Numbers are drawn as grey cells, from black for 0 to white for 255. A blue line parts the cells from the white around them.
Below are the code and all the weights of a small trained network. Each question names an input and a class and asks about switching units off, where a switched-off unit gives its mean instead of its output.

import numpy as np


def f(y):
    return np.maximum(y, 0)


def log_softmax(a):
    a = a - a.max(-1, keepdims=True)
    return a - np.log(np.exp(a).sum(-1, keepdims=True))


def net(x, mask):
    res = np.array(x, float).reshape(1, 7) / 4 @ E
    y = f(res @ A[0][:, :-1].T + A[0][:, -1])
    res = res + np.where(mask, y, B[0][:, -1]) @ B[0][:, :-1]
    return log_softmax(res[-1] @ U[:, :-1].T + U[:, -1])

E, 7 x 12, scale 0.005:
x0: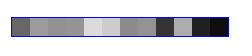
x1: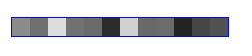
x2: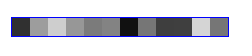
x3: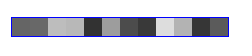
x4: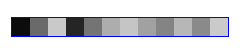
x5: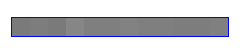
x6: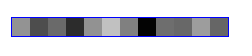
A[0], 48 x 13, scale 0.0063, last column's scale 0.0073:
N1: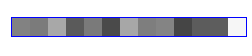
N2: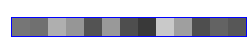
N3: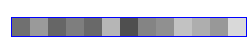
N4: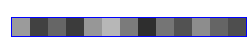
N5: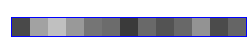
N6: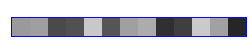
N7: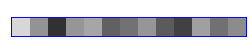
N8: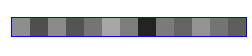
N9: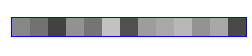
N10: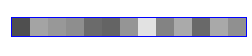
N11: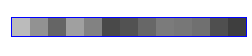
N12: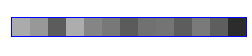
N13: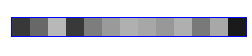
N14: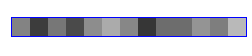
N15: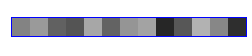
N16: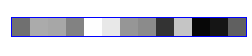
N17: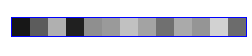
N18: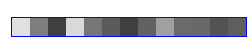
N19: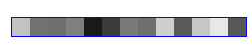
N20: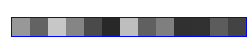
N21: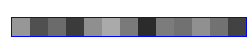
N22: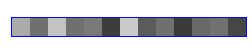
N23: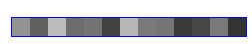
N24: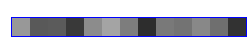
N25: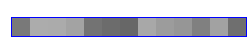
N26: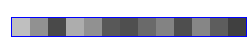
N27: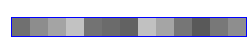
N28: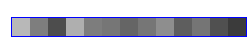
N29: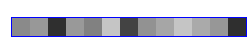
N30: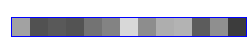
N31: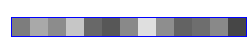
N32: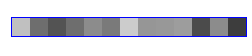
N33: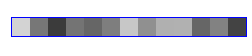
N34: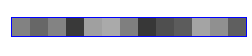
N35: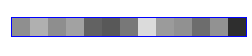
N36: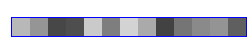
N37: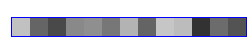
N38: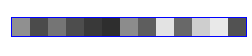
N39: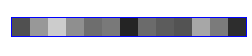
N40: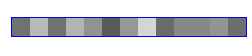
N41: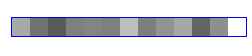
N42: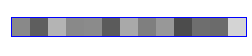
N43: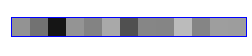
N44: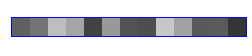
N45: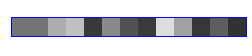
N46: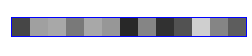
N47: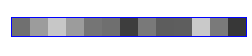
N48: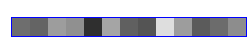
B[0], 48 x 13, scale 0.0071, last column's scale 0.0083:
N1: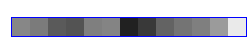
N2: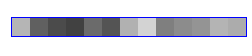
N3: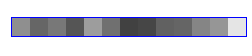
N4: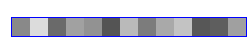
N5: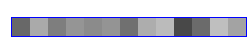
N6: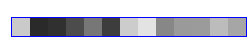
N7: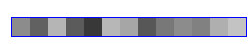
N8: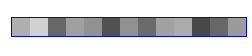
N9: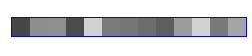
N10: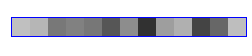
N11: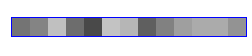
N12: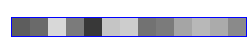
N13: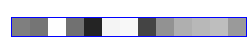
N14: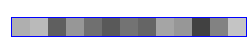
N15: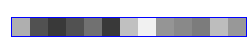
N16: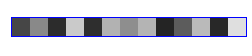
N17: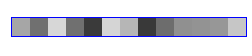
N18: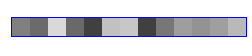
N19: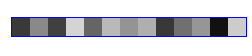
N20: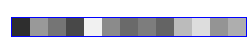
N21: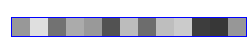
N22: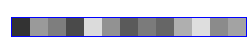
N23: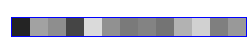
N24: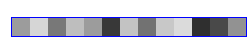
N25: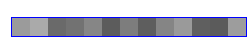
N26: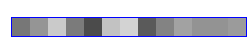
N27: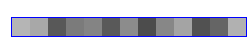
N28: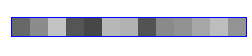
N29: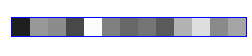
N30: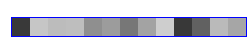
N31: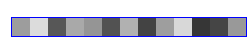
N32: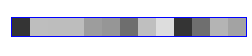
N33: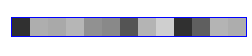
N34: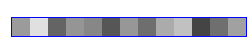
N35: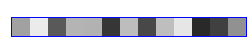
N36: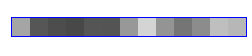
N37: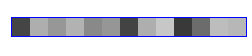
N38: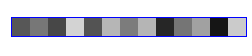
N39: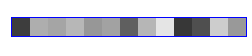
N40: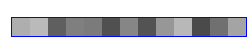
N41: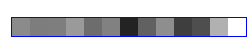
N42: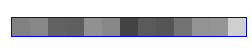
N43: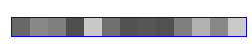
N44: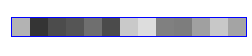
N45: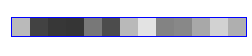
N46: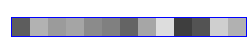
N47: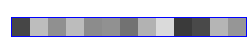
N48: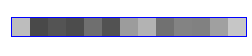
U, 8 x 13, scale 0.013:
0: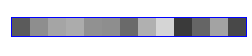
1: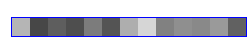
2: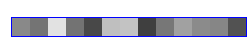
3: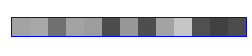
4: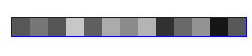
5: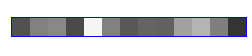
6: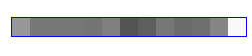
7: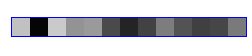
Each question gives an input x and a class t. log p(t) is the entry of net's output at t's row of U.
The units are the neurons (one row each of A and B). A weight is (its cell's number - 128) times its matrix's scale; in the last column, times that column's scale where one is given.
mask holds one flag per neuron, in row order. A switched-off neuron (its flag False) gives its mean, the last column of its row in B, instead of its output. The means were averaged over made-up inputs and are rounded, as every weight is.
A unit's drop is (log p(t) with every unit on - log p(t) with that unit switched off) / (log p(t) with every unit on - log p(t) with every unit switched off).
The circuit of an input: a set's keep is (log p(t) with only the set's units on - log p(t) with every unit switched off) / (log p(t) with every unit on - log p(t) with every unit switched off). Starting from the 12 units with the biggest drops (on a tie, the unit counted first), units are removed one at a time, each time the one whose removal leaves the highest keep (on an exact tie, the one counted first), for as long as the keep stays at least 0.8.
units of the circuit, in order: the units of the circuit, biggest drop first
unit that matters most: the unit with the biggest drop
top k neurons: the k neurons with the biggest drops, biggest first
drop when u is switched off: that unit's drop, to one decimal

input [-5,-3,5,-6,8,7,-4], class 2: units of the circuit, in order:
N17
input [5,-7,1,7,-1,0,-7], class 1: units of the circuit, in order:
N45, N44
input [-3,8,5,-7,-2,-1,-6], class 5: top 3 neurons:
N22, N20, N23
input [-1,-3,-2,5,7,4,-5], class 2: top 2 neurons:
N13, N17
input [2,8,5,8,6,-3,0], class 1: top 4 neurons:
N44, N45, N2, N48
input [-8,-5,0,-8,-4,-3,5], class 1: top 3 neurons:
N6, N16, N15
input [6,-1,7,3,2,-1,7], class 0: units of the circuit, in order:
N46, N39
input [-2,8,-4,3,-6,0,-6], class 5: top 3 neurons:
N20, N22, N23
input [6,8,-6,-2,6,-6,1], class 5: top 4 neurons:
N20, N22, N23, N1
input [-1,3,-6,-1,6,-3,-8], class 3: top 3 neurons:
N10, N35, N31
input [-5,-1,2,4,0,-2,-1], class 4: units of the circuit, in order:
N19, N38
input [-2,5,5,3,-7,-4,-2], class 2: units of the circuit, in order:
N18, N26
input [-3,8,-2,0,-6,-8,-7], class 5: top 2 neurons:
N20, N22
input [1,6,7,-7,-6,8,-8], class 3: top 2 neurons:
N31, N40
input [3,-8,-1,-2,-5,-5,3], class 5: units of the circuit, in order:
N29
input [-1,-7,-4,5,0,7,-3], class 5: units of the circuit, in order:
N29, N9
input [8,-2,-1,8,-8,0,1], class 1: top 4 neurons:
N45, N2, N44, N48
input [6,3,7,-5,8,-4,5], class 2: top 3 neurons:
N17, N13, N41
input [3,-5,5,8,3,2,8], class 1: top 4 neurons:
N44, N2, N45, N48
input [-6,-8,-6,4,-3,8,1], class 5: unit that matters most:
N29
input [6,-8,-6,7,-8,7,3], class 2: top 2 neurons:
N18, N28
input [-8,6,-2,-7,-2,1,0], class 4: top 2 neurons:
N19, N38
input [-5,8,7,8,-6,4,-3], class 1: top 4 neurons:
N45, N44, N2, N48
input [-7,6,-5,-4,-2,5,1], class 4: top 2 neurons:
N38, N19
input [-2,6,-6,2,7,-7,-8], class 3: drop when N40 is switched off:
0.1
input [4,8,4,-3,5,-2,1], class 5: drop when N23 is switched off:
0.1
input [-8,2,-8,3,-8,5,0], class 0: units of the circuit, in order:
N33
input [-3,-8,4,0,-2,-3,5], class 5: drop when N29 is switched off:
0.1
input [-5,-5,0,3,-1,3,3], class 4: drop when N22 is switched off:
0.1
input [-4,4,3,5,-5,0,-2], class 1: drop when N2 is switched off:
0.2
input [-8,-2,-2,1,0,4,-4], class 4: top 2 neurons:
N19, N38
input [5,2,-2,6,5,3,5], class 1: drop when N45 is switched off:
0.2
